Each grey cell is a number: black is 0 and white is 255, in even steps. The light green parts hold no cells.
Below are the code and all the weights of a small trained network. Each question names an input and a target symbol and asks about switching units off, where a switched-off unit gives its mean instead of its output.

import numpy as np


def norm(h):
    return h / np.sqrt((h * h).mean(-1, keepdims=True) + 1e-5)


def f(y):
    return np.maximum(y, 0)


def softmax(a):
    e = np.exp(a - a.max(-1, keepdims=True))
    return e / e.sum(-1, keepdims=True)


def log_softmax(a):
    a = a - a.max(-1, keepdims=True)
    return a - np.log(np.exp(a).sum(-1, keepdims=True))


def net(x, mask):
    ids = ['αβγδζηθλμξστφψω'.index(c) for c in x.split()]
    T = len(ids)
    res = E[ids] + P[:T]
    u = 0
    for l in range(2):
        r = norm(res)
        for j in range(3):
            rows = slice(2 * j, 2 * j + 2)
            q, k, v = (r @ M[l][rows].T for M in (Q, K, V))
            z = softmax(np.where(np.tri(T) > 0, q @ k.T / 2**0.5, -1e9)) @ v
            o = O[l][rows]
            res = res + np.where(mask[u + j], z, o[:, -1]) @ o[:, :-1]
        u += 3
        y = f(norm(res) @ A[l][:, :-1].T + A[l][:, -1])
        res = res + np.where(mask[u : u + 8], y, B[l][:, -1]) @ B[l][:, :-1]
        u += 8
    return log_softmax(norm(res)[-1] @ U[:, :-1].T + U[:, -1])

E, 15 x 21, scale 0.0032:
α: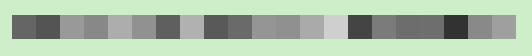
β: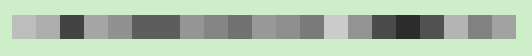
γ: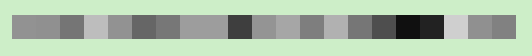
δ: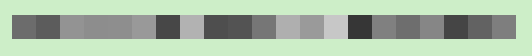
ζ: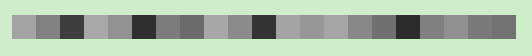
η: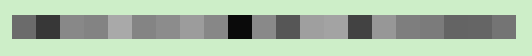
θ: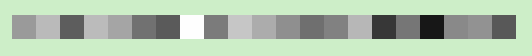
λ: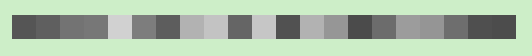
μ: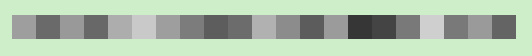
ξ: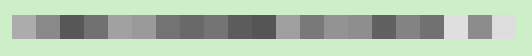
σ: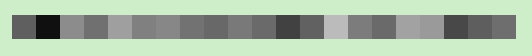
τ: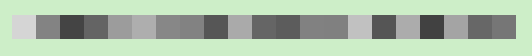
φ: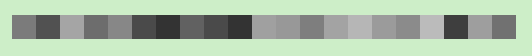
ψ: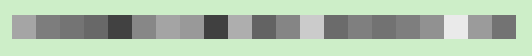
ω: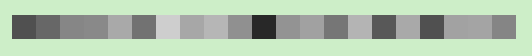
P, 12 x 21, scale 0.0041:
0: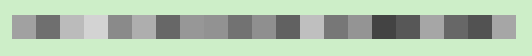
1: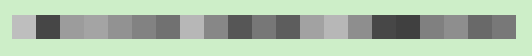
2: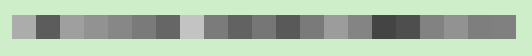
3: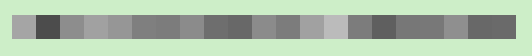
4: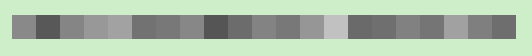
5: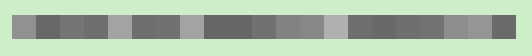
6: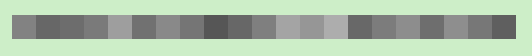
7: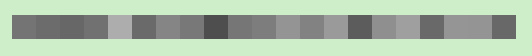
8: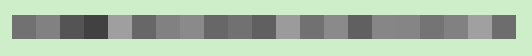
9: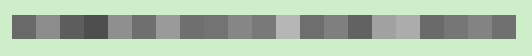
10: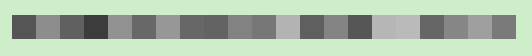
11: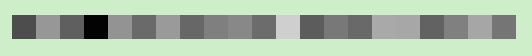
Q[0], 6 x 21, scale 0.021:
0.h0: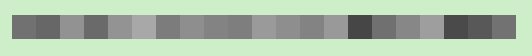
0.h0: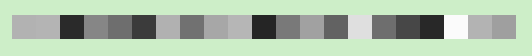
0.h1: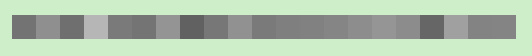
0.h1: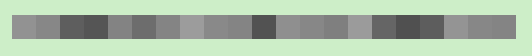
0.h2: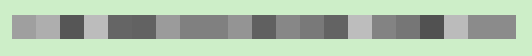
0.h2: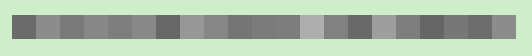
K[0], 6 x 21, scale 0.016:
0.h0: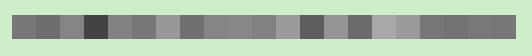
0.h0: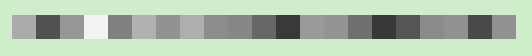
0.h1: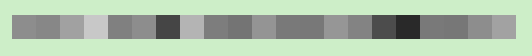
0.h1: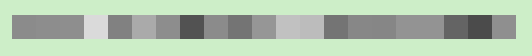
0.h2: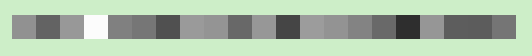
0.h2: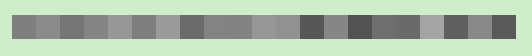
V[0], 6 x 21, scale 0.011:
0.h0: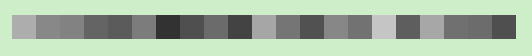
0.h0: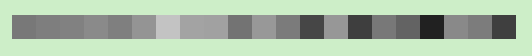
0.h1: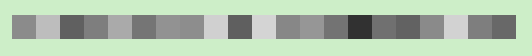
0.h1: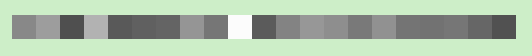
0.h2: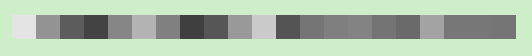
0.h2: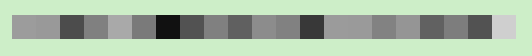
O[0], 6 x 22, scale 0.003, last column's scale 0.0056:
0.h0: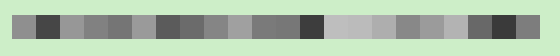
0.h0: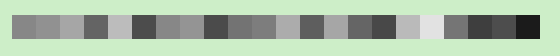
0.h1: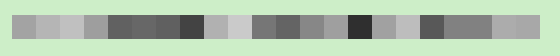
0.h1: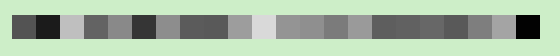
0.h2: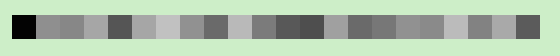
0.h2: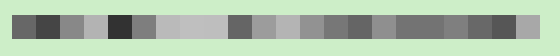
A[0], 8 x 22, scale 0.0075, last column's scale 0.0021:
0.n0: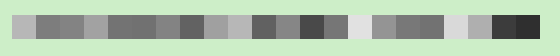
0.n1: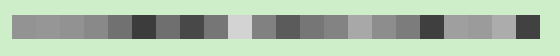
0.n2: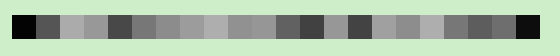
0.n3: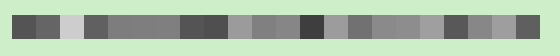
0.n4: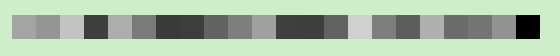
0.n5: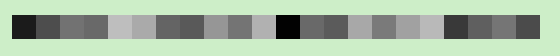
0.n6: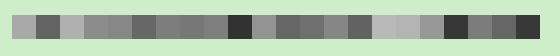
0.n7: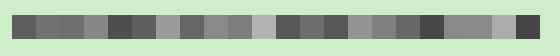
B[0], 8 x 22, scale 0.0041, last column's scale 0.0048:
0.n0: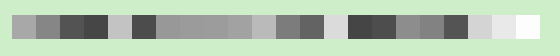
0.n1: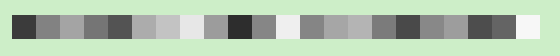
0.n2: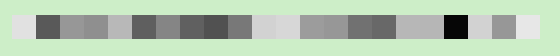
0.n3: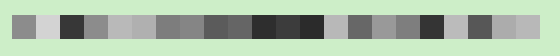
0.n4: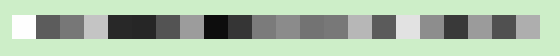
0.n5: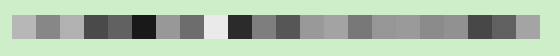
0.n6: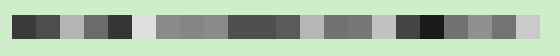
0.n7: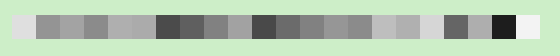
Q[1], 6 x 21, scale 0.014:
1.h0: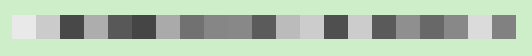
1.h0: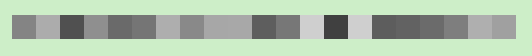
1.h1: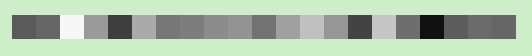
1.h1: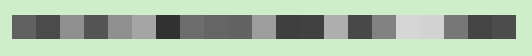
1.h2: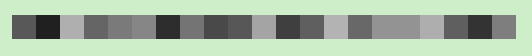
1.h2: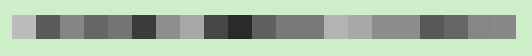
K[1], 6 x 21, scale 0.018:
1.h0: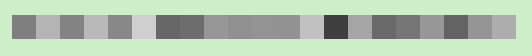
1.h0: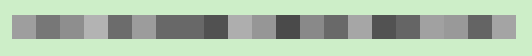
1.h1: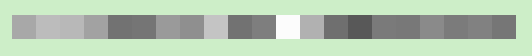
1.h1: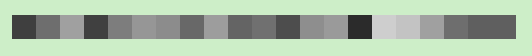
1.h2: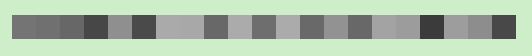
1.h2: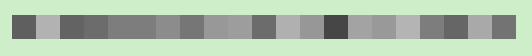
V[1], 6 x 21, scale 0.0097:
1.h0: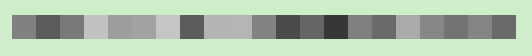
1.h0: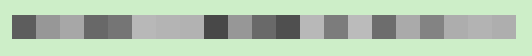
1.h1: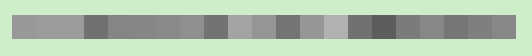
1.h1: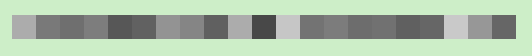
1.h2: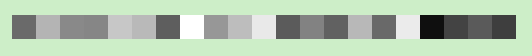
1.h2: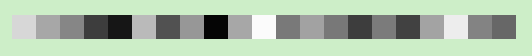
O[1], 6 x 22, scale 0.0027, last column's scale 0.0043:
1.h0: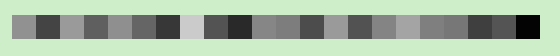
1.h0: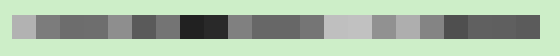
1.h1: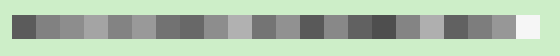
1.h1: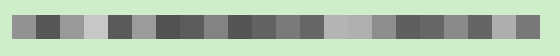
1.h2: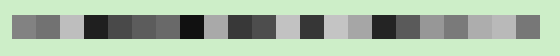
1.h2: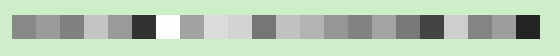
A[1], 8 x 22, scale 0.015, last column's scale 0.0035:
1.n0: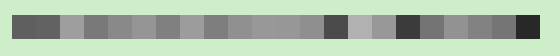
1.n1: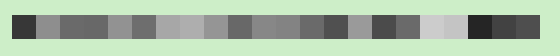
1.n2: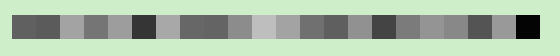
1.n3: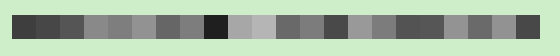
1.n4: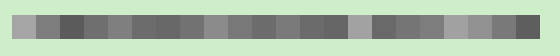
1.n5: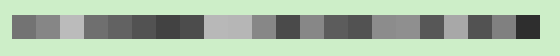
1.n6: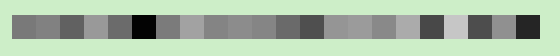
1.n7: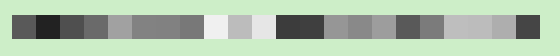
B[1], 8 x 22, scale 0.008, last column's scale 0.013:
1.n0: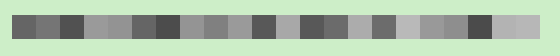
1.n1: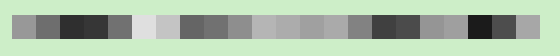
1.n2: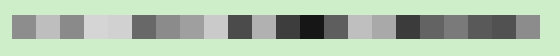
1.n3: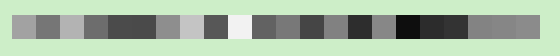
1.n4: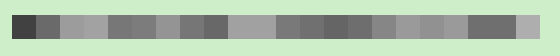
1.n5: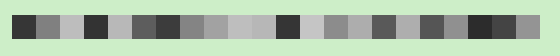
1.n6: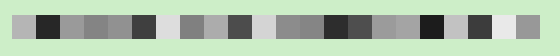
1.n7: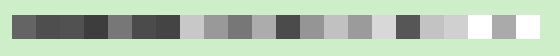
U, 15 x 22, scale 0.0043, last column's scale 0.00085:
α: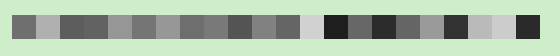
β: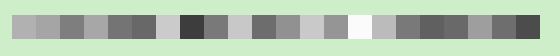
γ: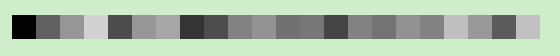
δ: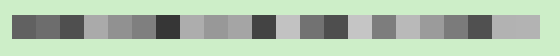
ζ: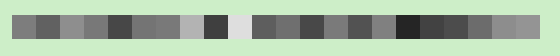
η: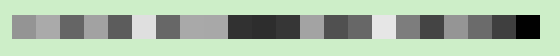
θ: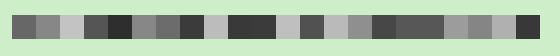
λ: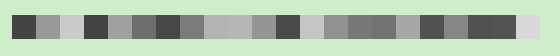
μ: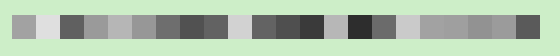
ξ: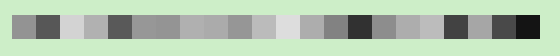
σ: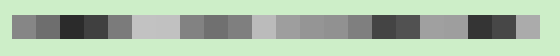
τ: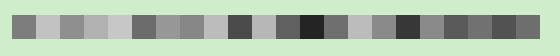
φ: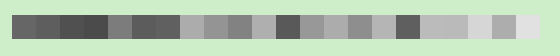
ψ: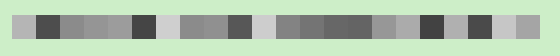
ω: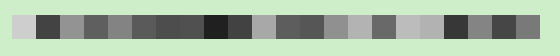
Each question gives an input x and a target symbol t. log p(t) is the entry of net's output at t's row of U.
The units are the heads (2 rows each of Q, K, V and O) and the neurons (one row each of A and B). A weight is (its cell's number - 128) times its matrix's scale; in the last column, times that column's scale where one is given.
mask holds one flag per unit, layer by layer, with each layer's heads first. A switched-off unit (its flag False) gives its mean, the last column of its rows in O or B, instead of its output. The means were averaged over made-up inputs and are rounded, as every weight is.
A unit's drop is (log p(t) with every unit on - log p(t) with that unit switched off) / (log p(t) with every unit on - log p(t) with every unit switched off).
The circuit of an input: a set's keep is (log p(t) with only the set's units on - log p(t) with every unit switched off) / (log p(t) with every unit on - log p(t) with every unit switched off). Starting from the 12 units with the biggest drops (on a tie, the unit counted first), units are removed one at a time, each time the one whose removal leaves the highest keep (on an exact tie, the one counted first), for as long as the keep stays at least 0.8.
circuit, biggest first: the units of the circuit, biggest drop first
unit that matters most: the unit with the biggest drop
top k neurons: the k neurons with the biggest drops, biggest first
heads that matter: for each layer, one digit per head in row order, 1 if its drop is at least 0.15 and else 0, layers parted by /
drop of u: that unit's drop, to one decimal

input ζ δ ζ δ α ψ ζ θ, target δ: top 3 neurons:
1.n0, 0.n7, 0.n1
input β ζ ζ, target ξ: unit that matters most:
0.h2
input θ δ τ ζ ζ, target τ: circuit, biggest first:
1.n2, 0.h1
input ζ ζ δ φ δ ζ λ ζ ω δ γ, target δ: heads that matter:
010 / 000
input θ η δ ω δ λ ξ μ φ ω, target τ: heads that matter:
100 / 000
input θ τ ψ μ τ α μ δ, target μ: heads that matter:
001 / 000
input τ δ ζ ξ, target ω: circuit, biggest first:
1.h0, 1.n7, 0.h2
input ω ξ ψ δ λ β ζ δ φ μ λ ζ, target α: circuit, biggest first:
0.h0, 1.n7
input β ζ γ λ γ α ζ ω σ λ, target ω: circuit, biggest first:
0.h2, 0.n4
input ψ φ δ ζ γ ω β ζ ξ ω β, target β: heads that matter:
100 / 100
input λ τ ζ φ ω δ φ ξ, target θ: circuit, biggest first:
1.n7, 1.h2
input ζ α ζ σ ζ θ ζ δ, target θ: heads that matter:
100 / 001
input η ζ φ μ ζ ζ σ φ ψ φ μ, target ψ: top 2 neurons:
0.n4, 1.n6
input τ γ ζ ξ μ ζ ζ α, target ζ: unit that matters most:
1.n3
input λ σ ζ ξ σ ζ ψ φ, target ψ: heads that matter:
001 / 000
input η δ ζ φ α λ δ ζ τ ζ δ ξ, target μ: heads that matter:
010 / 000
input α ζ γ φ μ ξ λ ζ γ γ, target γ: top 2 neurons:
1.n4, 1.n7
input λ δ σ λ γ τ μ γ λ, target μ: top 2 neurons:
0.n2, 1.n7
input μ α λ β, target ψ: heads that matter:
000 / 100
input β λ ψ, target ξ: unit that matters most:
0.h2
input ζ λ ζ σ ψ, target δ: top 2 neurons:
1.n0, 0.n7
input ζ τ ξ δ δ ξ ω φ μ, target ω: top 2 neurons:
0.n4, 1.n7
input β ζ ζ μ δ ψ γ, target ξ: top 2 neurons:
1.n7, 0.n7
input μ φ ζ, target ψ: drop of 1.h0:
0.6
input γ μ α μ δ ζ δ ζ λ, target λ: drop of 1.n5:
0.3
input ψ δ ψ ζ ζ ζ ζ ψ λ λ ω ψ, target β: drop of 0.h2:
0.1
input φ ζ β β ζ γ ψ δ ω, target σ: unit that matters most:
0.h1
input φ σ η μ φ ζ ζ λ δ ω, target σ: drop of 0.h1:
1.2
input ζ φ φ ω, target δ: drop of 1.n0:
0.5
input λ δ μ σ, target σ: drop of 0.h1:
1.0
